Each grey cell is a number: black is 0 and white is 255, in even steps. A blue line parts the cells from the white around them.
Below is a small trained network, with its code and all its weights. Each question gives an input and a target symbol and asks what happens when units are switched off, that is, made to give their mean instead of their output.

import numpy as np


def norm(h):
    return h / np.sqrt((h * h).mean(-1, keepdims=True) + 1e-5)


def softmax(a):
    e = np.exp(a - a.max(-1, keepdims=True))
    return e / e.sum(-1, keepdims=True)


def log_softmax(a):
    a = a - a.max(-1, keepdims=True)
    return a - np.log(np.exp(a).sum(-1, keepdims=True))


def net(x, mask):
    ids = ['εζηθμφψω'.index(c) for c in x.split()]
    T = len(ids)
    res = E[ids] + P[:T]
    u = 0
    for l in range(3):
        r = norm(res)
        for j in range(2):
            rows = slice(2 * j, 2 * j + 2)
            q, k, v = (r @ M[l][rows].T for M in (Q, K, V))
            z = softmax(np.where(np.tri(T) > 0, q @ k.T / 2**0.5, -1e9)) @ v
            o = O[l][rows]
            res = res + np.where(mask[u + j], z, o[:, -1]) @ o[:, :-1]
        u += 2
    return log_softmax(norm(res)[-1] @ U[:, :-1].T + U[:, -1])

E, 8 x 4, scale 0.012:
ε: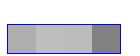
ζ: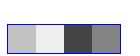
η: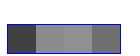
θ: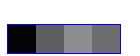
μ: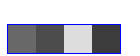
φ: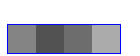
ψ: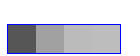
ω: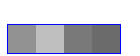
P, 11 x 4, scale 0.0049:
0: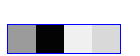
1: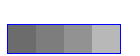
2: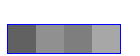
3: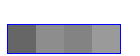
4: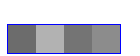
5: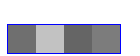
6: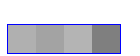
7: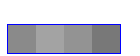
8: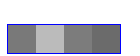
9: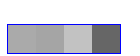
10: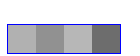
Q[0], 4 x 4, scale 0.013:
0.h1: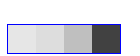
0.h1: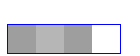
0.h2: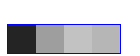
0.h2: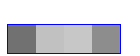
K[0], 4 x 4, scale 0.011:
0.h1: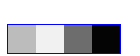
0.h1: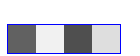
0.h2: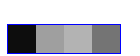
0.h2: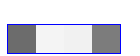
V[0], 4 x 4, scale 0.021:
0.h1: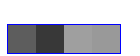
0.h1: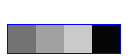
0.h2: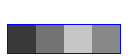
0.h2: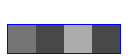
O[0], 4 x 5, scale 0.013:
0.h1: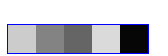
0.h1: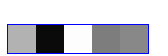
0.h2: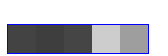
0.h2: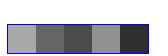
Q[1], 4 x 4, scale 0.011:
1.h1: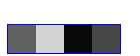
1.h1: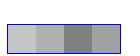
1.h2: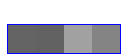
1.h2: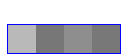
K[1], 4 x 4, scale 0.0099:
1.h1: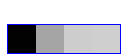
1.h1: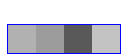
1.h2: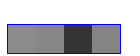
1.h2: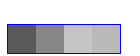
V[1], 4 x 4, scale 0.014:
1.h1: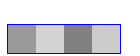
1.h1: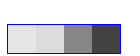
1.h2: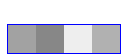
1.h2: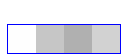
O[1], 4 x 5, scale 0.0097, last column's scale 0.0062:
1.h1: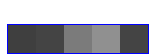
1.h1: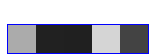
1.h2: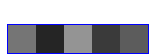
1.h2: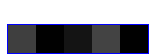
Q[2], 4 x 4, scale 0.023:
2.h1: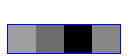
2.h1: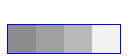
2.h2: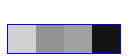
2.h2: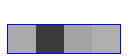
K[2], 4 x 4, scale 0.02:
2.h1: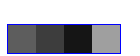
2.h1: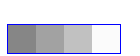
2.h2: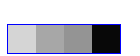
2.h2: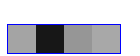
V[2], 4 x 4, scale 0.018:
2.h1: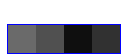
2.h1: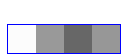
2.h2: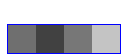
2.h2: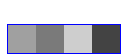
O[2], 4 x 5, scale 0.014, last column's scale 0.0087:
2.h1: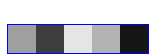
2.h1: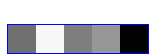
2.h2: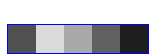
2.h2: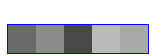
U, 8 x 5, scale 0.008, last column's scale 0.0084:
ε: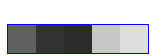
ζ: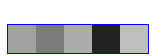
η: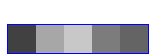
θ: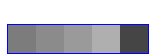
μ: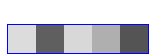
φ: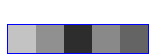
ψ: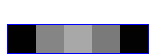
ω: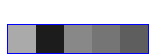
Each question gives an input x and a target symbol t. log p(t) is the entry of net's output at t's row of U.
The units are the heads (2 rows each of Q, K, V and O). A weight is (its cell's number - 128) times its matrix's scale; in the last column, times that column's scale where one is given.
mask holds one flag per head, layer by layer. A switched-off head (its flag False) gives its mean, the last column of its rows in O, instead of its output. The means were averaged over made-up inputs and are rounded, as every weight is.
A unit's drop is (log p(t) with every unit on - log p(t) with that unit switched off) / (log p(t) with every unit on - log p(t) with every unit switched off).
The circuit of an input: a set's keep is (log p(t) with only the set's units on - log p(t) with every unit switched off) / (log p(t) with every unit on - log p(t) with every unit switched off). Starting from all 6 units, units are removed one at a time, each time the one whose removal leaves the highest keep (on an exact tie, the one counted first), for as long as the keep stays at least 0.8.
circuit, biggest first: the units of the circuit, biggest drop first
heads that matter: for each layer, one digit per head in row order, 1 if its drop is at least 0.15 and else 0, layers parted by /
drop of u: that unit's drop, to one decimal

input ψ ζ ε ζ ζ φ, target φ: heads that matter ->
01 / 00 / 00
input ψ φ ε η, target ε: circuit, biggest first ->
(0.h1)
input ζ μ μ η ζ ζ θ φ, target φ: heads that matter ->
00 / 00 / 00
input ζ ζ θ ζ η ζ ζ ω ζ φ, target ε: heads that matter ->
01 / 10 / 01
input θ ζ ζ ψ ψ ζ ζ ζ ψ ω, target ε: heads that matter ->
01 / 10 / 11
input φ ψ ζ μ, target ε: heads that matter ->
01 / 00 / 00
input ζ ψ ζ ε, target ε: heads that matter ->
01 / 00 / 01
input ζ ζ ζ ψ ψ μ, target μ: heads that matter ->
10 / 00 / 00
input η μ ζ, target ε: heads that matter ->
10 / 10 / 01
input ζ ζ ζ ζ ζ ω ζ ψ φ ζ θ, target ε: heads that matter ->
11 / 00 / 00
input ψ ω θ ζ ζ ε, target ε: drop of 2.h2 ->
1.0
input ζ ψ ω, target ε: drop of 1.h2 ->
0.0
